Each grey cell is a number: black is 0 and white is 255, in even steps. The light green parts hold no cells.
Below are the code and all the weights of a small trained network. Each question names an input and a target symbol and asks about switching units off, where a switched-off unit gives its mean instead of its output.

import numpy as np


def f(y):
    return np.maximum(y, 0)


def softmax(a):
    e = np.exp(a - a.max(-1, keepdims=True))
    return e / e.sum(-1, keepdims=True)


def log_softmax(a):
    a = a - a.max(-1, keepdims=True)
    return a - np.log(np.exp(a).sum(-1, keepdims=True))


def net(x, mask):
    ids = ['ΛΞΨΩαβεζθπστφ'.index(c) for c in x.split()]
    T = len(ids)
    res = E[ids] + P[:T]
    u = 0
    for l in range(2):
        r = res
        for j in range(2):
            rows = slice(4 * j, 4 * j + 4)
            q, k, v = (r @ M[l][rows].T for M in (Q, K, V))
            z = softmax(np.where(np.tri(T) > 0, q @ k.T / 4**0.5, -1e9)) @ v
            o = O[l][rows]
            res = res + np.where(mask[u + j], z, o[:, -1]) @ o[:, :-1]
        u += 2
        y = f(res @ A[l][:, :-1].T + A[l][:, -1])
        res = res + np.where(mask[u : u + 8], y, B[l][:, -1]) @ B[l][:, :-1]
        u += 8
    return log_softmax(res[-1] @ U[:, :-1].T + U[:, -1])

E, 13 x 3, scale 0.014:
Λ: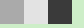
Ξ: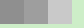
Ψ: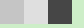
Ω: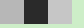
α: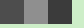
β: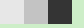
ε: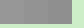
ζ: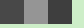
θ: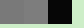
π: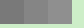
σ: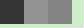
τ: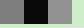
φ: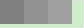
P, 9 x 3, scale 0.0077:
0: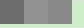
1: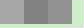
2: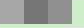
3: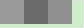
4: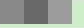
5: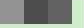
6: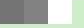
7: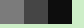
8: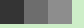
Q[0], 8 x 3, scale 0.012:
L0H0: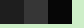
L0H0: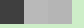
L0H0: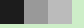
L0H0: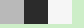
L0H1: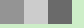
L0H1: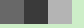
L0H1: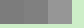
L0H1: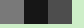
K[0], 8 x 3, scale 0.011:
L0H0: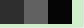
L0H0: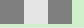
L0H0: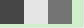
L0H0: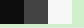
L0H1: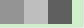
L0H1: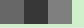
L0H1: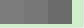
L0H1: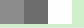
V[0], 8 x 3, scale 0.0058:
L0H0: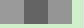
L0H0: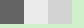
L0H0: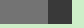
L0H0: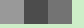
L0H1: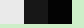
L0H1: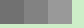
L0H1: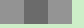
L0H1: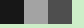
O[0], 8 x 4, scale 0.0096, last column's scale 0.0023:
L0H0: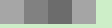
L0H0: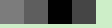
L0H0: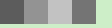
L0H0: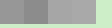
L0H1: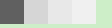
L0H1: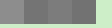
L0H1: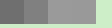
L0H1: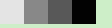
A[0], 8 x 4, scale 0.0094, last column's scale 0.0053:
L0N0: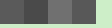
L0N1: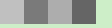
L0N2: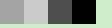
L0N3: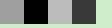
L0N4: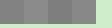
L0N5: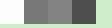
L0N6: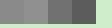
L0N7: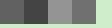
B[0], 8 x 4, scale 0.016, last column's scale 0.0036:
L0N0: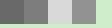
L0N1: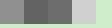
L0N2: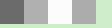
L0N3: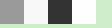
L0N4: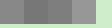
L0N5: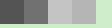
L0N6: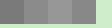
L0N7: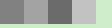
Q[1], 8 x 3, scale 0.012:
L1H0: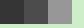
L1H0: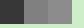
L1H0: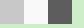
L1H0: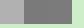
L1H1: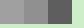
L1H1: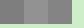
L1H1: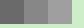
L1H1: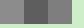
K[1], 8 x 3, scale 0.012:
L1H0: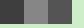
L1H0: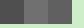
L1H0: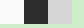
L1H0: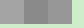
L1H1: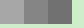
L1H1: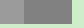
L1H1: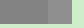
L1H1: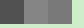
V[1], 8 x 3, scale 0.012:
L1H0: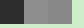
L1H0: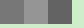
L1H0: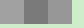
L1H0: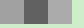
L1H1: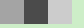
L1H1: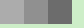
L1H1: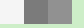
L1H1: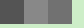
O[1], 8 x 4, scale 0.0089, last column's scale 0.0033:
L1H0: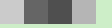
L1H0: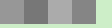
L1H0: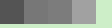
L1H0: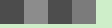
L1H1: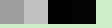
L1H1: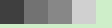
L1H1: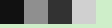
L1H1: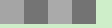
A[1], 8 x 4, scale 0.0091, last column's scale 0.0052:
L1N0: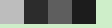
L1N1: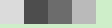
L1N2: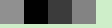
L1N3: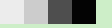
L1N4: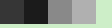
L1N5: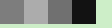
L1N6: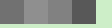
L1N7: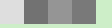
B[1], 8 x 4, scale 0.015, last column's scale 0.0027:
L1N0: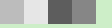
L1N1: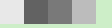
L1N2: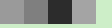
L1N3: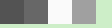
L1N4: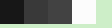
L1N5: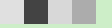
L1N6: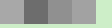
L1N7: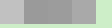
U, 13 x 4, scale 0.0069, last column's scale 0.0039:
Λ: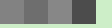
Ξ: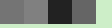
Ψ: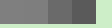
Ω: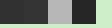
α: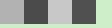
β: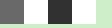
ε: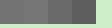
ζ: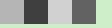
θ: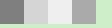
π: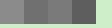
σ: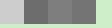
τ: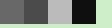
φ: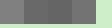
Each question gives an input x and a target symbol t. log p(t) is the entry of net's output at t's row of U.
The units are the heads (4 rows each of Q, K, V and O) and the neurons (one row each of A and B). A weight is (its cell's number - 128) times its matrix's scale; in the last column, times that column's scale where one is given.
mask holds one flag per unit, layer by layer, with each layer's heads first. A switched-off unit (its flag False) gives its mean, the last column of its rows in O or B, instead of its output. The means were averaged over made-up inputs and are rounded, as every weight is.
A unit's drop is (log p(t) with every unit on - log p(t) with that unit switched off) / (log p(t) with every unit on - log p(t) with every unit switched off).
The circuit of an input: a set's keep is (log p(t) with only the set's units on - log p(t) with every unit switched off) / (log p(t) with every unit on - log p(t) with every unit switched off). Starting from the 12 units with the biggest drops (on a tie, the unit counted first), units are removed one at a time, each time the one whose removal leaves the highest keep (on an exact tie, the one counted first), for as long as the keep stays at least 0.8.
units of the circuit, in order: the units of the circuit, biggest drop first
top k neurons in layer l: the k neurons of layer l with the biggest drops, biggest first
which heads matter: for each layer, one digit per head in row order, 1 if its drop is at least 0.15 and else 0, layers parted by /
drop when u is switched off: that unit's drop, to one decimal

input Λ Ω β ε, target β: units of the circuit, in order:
(L1H1, L1H0)
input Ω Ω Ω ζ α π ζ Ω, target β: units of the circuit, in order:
(L0N3)
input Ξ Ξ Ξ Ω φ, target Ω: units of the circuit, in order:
(L0N3, L1N4, L0H1, L0H0)
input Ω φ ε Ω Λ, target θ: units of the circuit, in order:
(L0N2, L1N4)
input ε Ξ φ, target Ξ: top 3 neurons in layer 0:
(L0N3, L0N2, L0N7)
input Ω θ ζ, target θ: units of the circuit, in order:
(L0H0, L1N4)
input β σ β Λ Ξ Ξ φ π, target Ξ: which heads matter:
01 / 00
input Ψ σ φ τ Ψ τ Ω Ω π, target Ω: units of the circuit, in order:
(L0N3, L1N4)
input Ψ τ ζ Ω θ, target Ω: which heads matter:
00 / 01
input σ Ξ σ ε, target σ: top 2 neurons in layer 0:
(L0N3, L0N5)
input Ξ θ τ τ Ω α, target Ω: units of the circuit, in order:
(L0N3, L1N4, L1H1)
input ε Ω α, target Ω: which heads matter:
01 / 01
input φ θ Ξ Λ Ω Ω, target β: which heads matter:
00 / 11
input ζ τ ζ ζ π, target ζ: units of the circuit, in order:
(L0N3, L1H1)
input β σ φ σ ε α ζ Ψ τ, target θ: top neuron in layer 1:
(L1N3)
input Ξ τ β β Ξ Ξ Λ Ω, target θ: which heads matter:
01 / 00
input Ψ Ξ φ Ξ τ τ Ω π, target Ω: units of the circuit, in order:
(L0N3, L1N4, L0H0, L1H1)
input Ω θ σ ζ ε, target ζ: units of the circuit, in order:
(L0N3, L1H1, L1N1, L1H0)
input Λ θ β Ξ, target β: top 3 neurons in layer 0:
(L0N2, L0N5, L0N3)
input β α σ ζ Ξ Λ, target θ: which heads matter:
00 / 00
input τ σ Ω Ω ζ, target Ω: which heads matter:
00 / 01
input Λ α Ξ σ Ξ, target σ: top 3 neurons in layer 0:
(L0N3, L0N5, L0N2)
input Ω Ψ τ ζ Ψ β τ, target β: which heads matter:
10 / 11
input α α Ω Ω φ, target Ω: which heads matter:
01 / 01
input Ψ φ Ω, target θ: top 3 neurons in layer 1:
(L1N3, L1N4, L1N5)
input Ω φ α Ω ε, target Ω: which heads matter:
10 / 01
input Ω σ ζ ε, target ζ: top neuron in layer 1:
(L1N1)
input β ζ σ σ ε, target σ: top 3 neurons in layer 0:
(L0N3, L0N2, L0N7)
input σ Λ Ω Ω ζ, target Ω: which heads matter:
01 / 01
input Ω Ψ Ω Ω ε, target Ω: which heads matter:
00 / 01
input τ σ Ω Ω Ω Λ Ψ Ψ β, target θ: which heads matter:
01 / 00
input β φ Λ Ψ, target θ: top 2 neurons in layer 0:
(L0N2, L0N1)
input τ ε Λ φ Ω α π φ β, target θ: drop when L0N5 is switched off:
0.2
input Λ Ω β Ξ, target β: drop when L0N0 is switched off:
0.0
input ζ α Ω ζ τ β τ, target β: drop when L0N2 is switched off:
0.1
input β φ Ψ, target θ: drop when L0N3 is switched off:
-0.1
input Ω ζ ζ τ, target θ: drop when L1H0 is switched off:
0.1
